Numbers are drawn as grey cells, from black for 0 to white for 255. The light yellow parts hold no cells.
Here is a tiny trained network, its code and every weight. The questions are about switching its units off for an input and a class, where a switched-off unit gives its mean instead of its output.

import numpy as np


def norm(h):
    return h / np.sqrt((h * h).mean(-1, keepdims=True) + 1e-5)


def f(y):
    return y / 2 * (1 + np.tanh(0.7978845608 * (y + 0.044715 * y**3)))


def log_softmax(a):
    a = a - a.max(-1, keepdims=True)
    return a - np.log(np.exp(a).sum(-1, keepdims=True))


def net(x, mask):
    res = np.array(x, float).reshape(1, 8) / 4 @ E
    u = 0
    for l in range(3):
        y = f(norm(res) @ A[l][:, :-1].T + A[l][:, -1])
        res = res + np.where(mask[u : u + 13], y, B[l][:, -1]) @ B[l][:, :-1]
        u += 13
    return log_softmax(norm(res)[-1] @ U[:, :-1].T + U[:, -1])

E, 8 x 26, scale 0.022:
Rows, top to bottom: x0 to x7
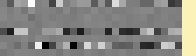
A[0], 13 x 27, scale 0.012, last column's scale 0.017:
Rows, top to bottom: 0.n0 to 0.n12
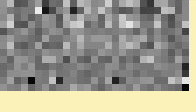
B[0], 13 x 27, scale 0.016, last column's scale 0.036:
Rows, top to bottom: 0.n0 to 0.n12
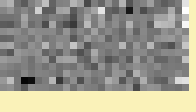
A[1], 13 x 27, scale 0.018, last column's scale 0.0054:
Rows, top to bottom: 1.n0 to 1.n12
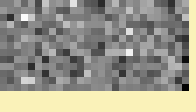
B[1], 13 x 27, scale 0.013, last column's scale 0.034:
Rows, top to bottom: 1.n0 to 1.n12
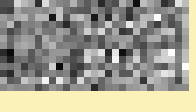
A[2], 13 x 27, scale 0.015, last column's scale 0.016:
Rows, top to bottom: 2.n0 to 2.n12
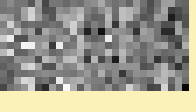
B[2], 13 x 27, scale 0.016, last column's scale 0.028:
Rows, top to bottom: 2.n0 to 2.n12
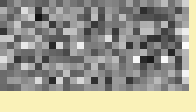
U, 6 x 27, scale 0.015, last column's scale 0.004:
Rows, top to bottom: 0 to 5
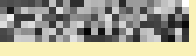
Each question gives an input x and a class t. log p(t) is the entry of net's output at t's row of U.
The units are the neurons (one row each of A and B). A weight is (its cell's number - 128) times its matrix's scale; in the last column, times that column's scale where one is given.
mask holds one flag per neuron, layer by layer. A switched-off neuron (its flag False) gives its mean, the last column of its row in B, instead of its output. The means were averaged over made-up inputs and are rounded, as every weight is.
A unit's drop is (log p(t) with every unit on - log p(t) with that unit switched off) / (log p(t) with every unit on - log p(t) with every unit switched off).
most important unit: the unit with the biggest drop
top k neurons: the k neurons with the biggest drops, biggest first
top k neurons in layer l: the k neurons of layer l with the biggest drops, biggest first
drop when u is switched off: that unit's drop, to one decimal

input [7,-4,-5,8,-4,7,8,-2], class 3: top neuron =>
[0.n11]
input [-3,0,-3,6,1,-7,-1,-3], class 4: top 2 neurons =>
[0.n3, 0.n1]
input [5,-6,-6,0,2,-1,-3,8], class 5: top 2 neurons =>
[0.n11, 0.n3]
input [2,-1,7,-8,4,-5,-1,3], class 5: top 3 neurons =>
[0.n3, 0.n11, 0.n1]
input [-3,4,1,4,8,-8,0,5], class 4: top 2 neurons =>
[0.n3, 0.n1]
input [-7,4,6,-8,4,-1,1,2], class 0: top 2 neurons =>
[0.n0, 0.n6]
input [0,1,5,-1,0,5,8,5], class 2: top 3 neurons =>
[0.n3, 0.n0, 1.n7]
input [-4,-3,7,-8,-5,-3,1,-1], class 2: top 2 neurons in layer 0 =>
[0.n0, 0.n6]
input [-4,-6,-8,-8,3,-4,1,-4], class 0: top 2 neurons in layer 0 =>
[0.n0, 0.n6]
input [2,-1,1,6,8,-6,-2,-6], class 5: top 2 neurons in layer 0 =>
[0.n11, 0.n3]
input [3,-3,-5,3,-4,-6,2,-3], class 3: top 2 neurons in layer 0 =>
[0.n11, 0.n0]
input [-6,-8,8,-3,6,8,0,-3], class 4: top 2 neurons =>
[0.n3, 0.n1]
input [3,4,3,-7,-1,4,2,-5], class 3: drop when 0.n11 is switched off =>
0.5
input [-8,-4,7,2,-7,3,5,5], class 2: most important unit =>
0.n0
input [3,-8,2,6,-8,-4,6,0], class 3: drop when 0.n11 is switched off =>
0.6
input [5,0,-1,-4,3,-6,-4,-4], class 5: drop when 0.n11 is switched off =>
0.6
